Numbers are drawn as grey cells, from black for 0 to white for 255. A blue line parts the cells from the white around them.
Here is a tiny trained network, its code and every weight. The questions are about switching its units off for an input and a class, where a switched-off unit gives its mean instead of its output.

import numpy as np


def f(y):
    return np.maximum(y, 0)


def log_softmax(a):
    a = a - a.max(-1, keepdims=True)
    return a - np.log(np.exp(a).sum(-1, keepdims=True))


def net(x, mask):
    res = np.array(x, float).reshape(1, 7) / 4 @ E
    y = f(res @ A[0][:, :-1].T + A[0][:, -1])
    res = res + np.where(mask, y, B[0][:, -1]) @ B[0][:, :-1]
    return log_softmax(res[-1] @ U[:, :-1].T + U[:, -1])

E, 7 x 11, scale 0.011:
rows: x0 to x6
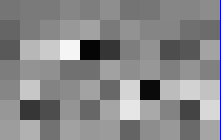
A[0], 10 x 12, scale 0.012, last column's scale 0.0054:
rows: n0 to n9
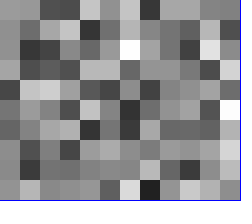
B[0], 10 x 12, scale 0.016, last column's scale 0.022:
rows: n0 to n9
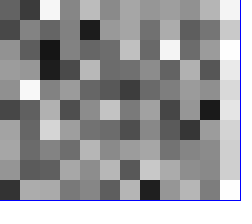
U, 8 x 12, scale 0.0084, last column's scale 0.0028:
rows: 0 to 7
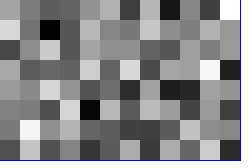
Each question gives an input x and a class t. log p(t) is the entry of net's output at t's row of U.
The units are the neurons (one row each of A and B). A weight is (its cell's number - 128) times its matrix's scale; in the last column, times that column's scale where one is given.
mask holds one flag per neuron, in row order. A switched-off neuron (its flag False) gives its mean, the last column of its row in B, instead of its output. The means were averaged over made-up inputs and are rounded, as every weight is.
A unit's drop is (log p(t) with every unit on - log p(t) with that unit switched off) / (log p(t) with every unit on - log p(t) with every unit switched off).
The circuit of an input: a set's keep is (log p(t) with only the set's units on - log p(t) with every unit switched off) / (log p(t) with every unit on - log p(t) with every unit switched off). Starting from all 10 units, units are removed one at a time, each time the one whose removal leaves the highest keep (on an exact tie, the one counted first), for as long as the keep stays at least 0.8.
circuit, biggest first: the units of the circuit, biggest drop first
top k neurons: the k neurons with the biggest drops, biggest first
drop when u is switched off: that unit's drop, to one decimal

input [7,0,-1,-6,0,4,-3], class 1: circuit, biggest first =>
(n9)
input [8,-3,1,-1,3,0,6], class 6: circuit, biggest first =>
(n2 n5)
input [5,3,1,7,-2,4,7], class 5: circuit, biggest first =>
(n3 n9)
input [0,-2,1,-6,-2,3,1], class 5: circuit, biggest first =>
(n3 n9)
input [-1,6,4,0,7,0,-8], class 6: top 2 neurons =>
(n4 n2)
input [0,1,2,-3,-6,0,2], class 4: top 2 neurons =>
(n2 n6)
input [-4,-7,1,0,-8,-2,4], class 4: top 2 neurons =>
(n6 n2)
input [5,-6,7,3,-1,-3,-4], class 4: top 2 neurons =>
(n6 n9)
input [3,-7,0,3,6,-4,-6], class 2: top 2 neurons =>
(n0 n5)
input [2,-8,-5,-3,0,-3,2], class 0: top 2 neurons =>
(n9 n3)
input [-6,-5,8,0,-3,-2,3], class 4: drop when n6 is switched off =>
0.8
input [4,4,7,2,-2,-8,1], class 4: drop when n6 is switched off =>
1.0
